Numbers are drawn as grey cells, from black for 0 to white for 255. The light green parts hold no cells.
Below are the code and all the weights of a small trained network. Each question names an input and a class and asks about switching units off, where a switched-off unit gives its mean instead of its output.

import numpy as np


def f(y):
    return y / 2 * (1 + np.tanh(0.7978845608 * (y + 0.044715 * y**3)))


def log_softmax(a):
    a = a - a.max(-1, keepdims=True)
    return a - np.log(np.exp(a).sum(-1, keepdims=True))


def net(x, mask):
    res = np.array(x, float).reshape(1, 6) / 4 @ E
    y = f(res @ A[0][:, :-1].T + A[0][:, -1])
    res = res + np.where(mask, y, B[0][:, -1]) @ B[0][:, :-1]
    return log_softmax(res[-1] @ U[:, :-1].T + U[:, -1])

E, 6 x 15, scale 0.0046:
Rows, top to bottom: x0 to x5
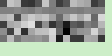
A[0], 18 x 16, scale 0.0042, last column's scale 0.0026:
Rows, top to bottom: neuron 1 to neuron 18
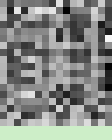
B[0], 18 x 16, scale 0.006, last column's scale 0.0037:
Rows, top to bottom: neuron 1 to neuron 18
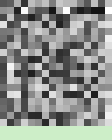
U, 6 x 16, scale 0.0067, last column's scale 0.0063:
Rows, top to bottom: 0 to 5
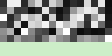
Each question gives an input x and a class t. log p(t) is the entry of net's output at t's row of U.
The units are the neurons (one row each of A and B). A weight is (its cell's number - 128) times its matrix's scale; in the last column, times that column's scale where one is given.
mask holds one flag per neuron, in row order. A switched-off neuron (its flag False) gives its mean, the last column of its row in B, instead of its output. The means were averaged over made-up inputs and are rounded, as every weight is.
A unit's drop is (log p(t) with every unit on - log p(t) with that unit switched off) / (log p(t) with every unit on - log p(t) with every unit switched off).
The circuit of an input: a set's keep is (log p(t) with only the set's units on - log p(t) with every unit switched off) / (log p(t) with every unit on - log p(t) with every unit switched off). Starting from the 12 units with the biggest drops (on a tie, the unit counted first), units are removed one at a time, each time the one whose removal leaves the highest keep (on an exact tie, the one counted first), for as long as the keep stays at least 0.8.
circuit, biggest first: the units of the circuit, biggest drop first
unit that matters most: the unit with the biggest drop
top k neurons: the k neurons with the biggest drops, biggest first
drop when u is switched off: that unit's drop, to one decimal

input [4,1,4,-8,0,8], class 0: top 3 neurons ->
[neuron 7; neuron 12; neuron 10]
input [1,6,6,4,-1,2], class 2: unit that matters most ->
neuron 18
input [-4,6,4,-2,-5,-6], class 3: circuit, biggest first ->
[neuron 1; neuron 16]
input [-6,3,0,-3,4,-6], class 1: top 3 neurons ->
[neuron 9; neuron 3; neuron 11]
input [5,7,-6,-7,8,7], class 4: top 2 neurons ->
[neuron 2; neuron 14]
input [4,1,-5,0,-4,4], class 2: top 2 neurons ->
[neuron 2; neuron 4]
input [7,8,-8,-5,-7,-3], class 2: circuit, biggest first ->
[neuron 4; neuron 8]
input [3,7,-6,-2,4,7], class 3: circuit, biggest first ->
[neuron 15; neuron 5]
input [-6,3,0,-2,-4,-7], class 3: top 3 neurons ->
[neuron 1; neuron 16; neuron 17]
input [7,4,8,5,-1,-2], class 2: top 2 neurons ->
[neuron 18; neuron 9]
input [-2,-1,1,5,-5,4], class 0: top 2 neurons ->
[neuron 2; neuron 14]
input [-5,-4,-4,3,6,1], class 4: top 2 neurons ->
[neuron 2; neuron 17]
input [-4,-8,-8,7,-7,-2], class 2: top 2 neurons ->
[neuron 4; neuron 8]
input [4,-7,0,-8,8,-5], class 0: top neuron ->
[neuron 7]
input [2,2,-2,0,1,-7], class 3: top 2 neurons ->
[neuron 1; neuron 16]
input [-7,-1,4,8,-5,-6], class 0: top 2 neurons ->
[neuron 14; neuron 17]
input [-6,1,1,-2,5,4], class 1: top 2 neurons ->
[neuron 9; neuron 3]
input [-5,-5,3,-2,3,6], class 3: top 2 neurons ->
[neuron 17; neuron 15]
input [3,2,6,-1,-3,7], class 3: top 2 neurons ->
[neuron 4; neuron 15]
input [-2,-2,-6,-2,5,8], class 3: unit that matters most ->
neuron 15
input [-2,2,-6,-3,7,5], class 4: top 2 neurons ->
[neuron 2; neuron 18]
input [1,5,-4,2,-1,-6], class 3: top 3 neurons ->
[neuron 1; neuron 16; neuron 18]
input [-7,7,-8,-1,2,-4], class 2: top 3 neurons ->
[neuron 4; neuron 8; neuron 17]
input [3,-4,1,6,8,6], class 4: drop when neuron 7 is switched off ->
0.1
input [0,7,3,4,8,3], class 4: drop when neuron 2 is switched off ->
0.9
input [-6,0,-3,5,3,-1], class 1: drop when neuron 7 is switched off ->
0.3
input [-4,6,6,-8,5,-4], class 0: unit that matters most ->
neuron 7
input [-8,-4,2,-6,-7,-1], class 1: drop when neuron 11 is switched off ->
0.2
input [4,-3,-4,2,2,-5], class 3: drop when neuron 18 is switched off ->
0.4
